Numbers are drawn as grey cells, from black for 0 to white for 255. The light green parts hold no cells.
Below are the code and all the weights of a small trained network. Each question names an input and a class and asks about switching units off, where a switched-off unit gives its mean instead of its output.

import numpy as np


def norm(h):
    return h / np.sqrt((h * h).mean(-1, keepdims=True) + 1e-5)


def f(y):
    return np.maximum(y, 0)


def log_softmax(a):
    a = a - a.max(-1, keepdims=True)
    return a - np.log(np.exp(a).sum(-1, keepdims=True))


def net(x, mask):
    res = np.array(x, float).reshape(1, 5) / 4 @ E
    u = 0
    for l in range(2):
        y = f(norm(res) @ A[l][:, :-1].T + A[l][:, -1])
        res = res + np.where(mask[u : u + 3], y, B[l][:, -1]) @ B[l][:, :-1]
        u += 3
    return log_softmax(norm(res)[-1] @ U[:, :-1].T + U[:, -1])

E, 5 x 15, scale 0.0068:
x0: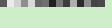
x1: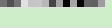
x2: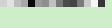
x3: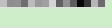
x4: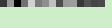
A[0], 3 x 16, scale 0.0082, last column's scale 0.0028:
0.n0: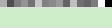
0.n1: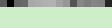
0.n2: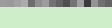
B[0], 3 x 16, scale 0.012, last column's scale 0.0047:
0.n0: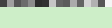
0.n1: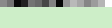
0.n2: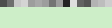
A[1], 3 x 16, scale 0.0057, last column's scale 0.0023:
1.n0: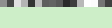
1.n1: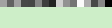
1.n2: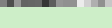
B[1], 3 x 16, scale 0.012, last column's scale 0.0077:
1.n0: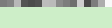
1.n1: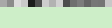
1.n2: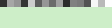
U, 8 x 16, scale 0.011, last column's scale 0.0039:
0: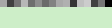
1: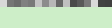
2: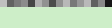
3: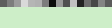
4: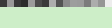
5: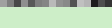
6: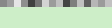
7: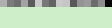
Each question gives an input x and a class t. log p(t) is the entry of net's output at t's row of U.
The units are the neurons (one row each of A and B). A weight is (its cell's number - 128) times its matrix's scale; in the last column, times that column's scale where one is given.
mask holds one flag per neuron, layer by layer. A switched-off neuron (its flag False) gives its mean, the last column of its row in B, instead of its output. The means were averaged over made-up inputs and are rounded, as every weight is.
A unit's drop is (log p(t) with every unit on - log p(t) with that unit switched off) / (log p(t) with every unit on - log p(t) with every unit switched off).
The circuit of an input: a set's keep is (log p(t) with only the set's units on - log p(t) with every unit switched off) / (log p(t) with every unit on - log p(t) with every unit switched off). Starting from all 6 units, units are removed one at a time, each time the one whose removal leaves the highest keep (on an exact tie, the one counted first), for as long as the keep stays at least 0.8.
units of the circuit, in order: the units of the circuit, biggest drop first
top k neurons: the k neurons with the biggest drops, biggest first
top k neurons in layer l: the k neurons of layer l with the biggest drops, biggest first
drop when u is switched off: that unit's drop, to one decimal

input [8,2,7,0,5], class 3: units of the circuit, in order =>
(1.n0 1.n2)
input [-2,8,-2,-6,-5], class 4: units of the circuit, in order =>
(0.n0)
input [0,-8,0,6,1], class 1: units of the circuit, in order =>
(0.n1 0.n0 1.n2 1.n0)
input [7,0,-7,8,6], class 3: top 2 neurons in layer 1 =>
(1.n0 1.n2)
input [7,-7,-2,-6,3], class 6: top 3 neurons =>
(1.n1 0.n0 0.n1)
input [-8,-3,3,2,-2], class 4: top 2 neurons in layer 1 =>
(1.n1 1.n2)
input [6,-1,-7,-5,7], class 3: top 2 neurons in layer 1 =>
(1.n0 1.n2)
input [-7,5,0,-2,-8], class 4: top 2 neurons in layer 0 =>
(0.n0 0.n1)
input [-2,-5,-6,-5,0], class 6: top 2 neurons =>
(1.n1 0.n0)
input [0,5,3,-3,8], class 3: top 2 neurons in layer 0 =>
(0.n1 0.n0)
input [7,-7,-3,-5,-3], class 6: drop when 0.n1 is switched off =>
0.0
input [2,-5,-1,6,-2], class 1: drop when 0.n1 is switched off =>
0.7
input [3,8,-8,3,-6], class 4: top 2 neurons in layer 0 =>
(0.n0 0.n2)
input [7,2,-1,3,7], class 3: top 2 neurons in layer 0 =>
(0.n1 0.n0)
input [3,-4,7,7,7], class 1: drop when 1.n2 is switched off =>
0.3
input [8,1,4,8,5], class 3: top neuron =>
(1.n0)
